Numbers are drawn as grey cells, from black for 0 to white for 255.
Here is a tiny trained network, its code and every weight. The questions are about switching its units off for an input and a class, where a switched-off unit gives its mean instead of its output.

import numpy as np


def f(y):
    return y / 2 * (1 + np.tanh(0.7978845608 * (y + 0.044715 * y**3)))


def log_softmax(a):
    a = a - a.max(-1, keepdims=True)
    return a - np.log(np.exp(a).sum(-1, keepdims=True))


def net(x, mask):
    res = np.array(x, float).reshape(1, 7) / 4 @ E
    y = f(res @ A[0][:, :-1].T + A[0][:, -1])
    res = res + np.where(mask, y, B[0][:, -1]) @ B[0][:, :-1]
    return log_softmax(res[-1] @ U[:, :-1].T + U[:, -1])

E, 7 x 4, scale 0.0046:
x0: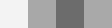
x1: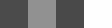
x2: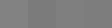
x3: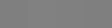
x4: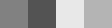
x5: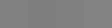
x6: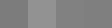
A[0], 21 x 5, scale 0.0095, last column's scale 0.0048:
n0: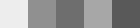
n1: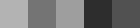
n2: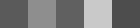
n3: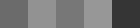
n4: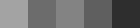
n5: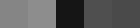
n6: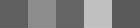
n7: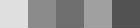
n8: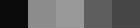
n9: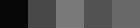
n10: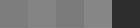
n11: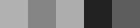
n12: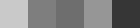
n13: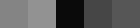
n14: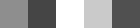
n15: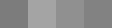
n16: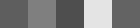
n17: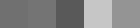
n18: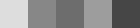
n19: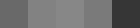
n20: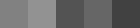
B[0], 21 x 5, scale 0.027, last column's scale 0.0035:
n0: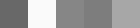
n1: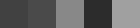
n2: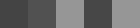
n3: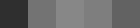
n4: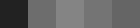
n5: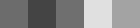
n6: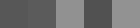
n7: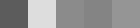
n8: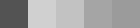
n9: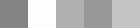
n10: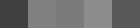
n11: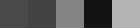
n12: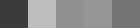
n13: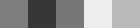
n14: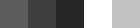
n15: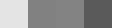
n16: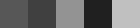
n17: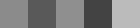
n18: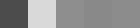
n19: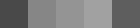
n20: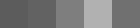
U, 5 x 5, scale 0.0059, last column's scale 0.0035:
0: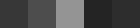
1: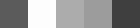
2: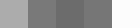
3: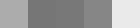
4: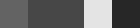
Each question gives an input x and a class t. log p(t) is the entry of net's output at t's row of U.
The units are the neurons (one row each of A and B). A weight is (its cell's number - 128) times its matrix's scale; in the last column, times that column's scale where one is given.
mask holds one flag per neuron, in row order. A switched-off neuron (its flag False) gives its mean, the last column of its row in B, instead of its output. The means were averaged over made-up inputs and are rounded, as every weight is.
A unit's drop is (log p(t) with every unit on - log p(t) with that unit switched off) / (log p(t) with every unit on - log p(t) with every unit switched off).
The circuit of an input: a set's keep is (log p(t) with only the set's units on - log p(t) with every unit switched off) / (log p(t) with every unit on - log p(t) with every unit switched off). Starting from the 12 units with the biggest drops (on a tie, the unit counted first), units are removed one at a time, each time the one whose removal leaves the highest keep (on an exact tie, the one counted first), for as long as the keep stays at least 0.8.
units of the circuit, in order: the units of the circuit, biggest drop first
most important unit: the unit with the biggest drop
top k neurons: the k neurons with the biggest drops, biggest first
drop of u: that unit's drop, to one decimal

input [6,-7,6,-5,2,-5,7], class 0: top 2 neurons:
[n11; n1]
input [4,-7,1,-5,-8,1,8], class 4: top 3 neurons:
[n13; n5; n16]
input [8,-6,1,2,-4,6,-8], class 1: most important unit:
n0
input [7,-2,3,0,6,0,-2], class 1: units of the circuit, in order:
[n0; n7]
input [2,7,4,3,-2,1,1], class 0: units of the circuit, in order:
[n16; n2]
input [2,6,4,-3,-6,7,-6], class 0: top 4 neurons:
[n16; n14; n2; n17]
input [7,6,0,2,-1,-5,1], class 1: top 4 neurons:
[n0; n7; n18; n11]
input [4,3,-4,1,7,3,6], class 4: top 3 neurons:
[n14; n9; n11]
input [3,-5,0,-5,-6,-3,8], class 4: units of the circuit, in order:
[n13; n5]
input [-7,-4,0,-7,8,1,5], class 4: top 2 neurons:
[n14; n0]
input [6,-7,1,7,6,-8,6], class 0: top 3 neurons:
[n11; n1; n9]
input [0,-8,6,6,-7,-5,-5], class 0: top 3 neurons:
[n11; n1; n14]
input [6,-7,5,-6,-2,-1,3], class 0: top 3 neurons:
[n11; n1; n9]
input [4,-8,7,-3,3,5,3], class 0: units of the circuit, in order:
[n11]
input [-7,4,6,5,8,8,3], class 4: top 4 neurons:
[n14; n0; n7; n18]
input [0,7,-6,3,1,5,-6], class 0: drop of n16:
0.2
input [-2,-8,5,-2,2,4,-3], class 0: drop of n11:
0.4
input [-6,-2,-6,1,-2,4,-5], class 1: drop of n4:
0.0
